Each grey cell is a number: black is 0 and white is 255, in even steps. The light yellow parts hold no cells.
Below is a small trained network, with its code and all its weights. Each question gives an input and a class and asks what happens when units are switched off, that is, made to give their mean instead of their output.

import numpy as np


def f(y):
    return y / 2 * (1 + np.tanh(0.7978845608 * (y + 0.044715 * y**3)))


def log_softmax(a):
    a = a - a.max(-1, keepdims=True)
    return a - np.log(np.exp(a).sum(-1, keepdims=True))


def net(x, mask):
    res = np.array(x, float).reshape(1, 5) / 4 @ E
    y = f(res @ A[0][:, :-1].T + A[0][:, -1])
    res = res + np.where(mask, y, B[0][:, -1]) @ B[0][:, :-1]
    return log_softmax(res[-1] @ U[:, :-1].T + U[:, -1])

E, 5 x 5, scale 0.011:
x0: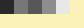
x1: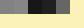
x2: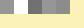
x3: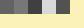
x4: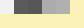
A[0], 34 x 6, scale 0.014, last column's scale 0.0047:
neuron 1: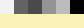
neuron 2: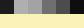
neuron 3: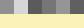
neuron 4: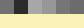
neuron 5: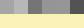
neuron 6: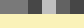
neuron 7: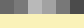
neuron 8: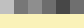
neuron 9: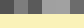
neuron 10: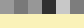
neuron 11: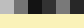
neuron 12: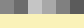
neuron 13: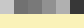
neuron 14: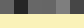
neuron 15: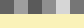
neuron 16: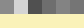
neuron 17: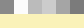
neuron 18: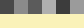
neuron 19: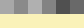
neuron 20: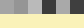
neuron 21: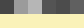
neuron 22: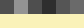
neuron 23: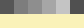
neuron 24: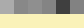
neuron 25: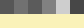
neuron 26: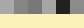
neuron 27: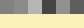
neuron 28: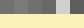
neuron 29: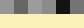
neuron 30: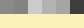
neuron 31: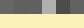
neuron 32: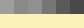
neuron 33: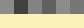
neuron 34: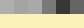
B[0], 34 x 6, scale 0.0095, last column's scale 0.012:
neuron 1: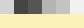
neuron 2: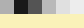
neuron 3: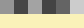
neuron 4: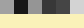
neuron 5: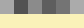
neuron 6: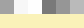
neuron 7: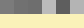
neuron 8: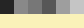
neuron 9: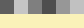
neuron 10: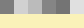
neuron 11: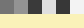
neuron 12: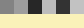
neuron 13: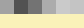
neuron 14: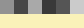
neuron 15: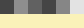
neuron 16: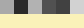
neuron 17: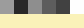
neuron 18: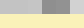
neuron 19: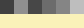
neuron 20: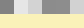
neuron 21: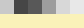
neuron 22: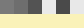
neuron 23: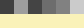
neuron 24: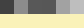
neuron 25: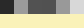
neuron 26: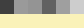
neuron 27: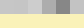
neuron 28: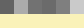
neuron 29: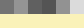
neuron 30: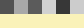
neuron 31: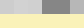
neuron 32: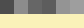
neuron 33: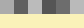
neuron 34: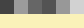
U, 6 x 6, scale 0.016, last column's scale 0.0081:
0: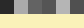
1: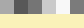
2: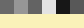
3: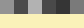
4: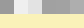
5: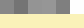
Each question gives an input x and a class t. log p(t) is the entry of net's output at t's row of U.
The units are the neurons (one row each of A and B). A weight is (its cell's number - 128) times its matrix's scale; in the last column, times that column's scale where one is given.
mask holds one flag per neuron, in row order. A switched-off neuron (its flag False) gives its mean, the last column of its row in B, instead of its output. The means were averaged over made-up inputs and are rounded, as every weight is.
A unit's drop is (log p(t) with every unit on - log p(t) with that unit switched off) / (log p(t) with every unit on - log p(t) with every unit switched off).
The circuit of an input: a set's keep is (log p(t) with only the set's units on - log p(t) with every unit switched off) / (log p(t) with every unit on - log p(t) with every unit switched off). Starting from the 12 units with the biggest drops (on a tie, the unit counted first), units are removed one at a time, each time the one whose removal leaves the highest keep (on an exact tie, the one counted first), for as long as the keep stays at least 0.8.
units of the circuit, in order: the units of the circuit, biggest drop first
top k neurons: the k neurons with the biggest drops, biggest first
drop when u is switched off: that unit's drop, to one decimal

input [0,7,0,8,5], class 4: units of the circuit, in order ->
neuron 6
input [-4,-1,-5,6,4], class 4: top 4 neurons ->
neuron 6; neuron 31; neuron 17; neuron 16
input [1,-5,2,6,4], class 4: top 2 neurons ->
neuron 6; neuron 11
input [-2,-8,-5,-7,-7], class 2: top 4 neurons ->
neuron 12; neuron 30; neuron 1; neuron 7
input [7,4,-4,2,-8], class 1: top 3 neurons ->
neuron 2; neuron 21; neuron 22
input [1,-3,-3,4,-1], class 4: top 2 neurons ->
neuron 17; neuron 11
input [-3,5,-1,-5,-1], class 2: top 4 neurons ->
neuron 11; neuron 22; neuron 6; neuron 18
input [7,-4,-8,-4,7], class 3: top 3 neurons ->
neuron 4; neuron 14; neuron 33
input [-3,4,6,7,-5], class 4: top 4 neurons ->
neuron 18; neuron 6; neuron 4; neuron 31
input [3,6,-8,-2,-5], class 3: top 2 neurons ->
neuron 14; neuron 33
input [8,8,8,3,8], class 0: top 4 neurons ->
neuron 15; neuron 25; neuron 9; neuron 2
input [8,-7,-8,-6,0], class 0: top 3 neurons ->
neuron 23; neuron 25; neuron 17
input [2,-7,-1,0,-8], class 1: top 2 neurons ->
neuron 2; neuron 21
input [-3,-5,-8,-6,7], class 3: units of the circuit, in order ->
neuron 4
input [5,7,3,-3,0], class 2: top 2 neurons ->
neuron 11; neuron 22
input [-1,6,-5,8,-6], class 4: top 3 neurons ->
neuron 18; neuron 31; neuron 6
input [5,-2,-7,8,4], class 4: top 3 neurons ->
neuron 6; neuron 31; neuron 17
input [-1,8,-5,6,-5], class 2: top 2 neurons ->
neuron 22; neuron 11
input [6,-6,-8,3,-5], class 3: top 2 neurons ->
neuron 4; neuron 14
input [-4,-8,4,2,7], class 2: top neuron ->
neuron 30
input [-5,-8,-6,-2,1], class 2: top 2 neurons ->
neuron 12; neuron 30
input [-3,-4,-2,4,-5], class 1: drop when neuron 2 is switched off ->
0.2
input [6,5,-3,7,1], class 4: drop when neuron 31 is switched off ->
0.4
